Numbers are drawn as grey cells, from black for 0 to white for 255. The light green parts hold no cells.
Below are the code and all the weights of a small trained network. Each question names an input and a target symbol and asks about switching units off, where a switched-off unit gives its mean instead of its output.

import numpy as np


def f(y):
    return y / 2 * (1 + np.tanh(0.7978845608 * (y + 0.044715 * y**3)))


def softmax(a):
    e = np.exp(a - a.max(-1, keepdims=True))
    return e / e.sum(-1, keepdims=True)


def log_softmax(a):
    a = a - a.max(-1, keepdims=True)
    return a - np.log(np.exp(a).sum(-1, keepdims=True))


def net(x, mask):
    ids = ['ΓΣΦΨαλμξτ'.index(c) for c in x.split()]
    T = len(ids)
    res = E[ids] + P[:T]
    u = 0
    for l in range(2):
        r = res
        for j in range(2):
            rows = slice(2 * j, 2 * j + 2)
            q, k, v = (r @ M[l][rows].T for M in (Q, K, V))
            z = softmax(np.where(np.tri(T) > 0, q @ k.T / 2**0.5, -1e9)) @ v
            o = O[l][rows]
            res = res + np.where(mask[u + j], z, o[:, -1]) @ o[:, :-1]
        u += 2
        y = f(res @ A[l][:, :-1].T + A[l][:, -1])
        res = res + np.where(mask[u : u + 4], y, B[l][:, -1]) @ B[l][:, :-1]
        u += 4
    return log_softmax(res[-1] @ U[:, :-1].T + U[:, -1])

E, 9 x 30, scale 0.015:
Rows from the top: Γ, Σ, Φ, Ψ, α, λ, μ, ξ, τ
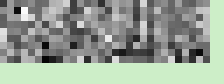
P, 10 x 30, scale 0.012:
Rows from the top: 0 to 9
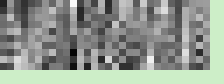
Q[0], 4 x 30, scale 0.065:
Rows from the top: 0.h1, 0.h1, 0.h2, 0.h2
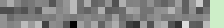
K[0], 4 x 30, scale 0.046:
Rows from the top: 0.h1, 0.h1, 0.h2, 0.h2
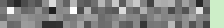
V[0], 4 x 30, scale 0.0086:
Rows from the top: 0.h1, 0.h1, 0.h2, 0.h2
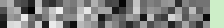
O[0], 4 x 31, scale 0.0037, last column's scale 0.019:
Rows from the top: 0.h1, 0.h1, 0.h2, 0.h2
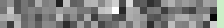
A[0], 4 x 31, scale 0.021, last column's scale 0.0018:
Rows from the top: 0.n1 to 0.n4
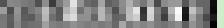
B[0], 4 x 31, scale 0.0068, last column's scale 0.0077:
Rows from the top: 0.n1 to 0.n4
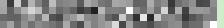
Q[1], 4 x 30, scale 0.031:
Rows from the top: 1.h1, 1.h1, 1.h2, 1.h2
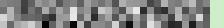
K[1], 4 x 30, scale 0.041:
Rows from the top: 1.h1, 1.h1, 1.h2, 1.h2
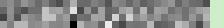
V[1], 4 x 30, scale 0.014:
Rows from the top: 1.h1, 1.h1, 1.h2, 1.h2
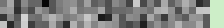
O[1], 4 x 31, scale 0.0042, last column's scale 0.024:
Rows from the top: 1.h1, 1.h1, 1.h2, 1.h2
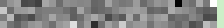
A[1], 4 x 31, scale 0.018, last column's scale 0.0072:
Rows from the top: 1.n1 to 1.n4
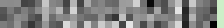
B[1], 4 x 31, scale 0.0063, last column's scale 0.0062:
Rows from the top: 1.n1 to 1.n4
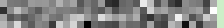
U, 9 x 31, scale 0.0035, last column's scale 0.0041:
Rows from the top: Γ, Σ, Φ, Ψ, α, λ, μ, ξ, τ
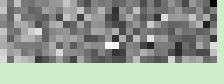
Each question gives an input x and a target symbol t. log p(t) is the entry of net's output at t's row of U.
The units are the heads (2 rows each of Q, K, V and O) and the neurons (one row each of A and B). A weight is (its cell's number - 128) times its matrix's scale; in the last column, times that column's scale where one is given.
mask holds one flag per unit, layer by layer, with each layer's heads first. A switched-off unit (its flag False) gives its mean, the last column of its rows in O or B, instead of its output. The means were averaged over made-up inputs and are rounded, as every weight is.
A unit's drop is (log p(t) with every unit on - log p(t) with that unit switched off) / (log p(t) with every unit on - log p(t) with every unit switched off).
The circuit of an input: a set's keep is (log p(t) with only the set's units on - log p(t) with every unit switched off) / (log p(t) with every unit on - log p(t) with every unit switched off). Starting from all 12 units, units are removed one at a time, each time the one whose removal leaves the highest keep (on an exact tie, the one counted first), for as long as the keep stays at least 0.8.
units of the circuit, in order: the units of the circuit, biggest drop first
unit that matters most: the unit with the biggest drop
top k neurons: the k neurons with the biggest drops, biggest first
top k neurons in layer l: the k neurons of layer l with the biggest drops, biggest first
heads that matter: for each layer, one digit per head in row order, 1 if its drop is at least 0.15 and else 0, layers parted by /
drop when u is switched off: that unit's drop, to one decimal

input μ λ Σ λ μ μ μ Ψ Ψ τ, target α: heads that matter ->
00 / 10
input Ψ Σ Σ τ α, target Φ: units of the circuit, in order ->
0.h1
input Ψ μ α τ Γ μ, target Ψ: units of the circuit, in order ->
0.h1; 1.h2
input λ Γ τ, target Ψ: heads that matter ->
11 / 01
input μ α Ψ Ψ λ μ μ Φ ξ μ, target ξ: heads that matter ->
01 / 01
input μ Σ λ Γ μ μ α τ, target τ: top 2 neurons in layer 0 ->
0.n4; 0.n1
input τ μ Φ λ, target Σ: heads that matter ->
11 / 00
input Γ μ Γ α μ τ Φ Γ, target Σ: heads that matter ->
11 / 00
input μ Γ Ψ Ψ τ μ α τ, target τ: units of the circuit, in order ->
0.h2; 1.h2
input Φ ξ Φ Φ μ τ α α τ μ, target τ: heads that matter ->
01 / 10
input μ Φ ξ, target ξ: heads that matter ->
01 / 00
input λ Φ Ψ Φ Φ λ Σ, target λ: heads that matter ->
00 / 11
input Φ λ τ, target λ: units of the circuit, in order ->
0.h1; 1.h2
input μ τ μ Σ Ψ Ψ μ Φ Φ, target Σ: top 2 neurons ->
1.n3; 0.n4
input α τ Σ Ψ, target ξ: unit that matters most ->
0.h1
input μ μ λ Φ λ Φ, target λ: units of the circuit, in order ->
1.h2; 0.h1
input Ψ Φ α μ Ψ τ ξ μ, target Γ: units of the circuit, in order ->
1.n4; 0.h1
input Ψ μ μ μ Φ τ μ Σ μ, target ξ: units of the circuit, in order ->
1.h2; 0.h1
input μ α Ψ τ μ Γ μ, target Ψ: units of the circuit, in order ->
1.h2; 0.h1
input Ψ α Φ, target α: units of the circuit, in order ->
1.h1
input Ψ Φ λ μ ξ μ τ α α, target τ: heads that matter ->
10 / 01
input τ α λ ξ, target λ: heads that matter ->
11 / 01
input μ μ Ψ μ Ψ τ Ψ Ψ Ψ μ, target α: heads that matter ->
11 / 10
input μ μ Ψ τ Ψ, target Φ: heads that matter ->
10 / 00
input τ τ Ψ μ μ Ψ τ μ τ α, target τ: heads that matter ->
01 / 10
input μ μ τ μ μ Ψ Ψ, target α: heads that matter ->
11 / 10
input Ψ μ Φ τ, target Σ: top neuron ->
1.n3
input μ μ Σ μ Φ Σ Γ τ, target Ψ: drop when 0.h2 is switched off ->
-0.1
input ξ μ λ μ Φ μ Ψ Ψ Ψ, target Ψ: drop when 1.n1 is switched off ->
0.0
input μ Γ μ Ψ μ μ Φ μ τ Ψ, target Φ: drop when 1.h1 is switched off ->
0.1
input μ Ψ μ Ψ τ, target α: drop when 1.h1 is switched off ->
1.0
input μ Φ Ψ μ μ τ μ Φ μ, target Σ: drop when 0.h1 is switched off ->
1.1
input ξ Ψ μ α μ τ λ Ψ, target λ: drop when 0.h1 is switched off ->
0.6
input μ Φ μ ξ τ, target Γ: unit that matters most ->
1.n4
